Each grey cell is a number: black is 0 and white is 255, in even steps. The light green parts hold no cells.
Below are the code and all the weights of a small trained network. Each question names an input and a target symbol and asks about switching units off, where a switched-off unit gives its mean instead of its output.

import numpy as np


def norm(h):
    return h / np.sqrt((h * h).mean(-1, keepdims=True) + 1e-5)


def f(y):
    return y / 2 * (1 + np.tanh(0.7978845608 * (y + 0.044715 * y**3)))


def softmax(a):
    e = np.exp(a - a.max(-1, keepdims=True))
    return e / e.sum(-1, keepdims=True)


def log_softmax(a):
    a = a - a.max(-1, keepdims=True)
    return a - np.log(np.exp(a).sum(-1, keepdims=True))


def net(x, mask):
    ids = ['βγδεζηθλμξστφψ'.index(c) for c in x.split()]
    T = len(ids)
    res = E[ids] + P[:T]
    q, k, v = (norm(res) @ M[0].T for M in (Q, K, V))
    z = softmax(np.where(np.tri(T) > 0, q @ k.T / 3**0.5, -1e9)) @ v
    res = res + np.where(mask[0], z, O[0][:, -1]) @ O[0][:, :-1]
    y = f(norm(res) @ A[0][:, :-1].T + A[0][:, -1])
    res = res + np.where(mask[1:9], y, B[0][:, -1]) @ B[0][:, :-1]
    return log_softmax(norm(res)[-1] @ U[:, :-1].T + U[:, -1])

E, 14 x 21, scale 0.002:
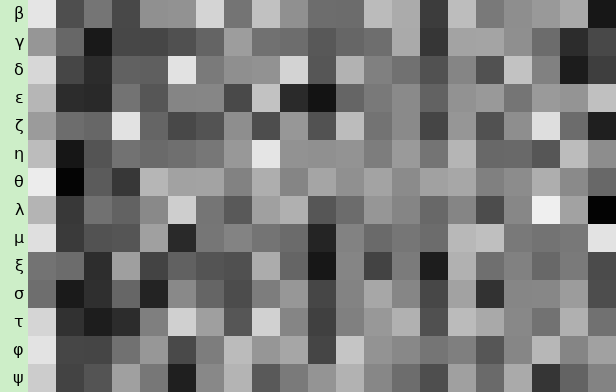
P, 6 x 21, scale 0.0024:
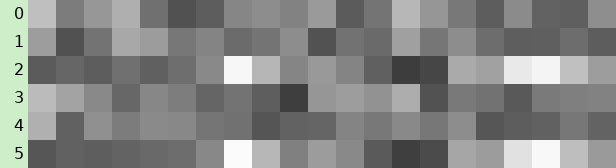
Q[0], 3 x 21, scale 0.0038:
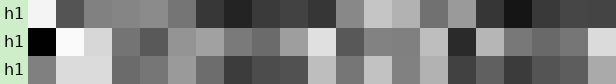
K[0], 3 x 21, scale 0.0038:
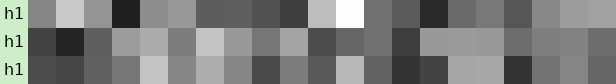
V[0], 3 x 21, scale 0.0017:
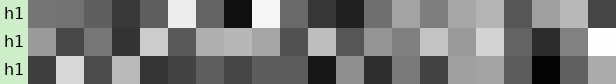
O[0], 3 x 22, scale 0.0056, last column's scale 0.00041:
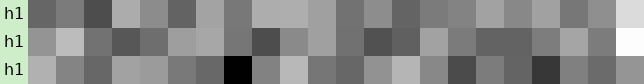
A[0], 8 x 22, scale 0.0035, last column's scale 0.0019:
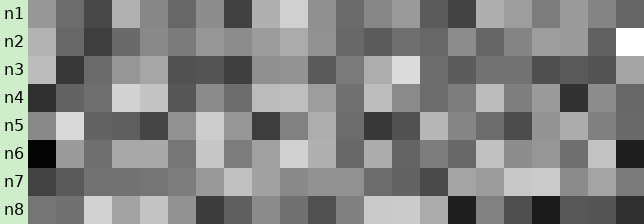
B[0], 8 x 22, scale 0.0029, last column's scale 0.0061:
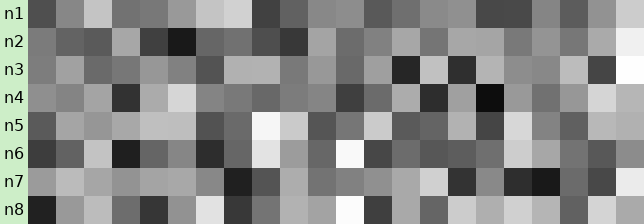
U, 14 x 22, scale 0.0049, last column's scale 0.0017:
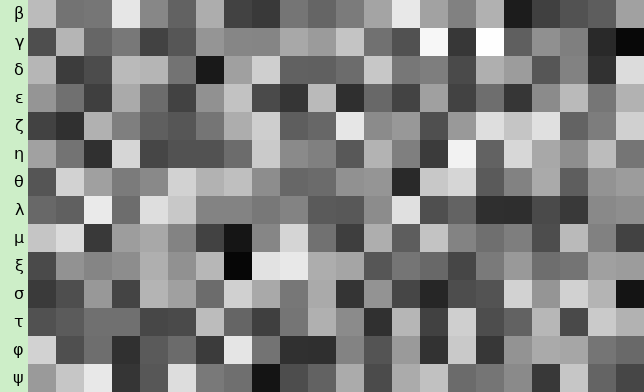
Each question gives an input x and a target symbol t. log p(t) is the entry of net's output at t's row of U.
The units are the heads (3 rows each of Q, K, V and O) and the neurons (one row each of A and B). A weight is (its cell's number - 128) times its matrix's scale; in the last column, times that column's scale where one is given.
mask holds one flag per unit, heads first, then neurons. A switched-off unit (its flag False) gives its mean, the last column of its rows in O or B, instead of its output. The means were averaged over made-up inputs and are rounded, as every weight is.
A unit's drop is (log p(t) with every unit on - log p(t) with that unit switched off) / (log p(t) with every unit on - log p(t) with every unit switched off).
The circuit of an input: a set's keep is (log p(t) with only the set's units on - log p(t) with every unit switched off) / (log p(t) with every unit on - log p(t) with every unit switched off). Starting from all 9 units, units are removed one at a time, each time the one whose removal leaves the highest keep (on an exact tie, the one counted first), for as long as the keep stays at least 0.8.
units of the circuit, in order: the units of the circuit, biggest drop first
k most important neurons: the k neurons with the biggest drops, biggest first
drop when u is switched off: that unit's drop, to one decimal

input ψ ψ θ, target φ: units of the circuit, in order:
(h1 n7)
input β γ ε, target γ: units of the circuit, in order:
(n7 n4)
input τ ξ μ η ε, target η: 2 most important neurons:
(n5 n7)
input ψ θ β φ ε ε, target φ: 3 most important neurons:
(n7 n3 n8)
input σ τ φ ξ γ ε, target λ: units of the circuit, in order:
(h1 n7 n4)
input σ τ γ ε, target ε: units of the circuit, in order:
(h1 n1 n3 n7)
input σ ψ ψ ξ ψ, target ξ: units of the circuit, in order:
(h1 n8)
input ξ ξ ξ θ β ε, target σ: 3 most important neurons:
(n4 n3 n1)
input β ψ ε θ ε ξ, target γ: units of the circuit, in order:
(n7 h1)
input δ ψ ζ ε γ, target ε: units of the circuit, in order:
(h1 n3 n1 n7)
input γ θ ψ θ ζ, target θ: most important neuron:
(n5)
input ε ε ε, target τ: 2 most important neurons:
(n3 n1)
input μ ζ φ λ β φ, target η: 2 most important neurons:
(n5 n2)
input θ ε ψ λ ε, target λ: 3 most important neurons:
(n7 n4 n3)
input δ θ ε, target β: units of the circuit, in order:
(n7 n3)
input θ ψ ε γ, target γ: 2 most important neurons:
(n3 n8)
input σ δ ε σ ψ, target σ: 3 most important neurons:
(n4 n3 n7)
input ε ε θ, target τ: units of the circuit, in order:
(h1 n3 n1)
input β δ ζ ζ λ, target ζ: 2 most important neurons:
(n8 n7)
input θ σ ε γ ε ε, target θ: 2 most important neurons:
(n7 n5)
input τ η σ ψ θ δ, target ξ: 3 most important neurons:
(n7 n6 n3)
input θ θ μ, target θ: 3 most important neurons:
(n7 n5 n3)
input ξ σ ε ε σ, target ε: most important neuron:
(n3)
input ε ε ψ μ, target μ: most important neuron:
(n5)
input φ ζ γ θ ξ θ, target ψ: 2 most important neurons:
(n7 n3)
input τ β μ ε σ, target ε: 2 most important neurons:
(n3 n1)
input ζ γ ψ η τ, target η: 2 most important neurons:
(n5 n7)
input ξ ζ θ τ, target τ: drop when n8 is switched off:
0.0
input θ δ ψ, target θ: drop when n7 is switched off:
0.3
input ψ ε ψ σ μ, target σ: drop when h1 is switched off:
0.8
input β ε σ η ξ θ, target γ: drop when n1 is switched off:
0.1
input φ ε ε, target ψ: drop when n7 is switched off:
0.6
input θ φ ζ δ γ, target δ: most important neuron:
(n1)
